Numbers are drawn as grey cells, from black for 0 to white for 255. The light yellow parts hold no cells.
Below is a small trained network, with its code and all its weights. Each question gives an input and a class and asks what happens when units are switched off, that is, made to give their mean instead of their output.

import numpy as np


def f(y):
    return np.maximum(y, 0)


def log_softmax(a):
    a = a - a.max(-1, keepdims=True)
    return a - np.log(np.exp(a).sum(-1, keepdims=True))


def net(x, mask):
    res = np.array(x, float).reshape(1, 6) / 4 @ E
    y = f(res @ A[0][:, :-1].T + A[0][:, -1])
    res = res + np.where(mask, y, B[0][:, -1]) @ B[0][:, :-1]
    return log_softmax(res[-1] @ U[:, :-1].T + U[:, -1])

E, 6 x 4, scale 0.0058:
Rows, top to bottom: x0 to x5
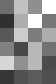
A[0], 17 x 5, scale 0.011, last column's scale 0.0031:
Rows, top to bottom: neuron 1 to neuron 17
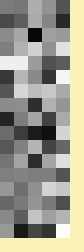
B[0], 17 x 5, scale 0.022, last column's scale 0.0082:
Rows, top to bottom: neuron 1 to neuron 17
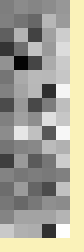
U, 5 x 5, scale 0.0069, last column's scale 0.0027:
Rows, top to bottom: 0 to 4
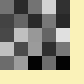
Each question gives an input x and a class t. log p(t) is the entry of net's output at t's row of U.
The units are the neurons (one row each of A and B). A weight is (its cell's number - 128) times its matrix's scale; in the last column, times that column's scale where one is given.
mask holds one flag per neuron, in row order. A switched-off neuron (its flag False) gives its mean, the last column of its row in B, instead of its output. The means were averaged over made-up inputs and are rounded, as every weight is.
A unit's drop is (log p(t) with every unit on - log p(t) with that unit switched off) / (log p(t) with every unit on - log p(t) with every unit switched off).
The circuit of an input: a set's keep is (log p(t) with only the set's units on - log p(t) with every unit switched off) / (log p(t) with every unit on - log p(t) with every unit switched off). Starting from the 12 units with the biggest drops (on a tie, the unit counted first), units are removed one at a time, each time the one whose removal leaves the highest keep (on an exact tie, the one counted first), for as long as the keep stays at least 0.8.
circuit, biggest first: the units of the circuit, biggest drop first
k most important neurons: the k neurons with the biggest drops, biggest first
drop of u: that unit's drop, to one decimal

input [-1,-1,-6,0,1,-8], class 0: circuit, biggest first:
(neuron 10; neuron 5)
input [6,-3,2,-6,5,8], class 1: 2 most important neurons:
(neuron 17; neuron 10)
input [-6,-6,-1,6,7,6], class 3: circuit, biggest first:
(neuron 17)
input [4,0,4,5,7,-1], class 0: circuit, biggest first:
(neuron 5; neuron 10)
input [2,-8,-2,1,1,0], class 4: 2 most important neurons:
(neuron 7; neuron 4)
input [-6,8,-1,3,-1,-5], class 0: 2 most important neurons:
(neuron 10; neuron 17)
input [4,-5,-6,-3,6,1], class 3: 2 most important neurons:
(neuron 17; neuron 9)
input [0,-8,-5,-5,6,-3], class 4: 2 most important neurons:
(neuron 3; neuron 5)
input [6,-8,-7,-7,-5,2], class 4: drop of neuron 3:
0.1
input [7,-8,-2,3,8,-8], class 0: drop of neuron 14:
-0.1
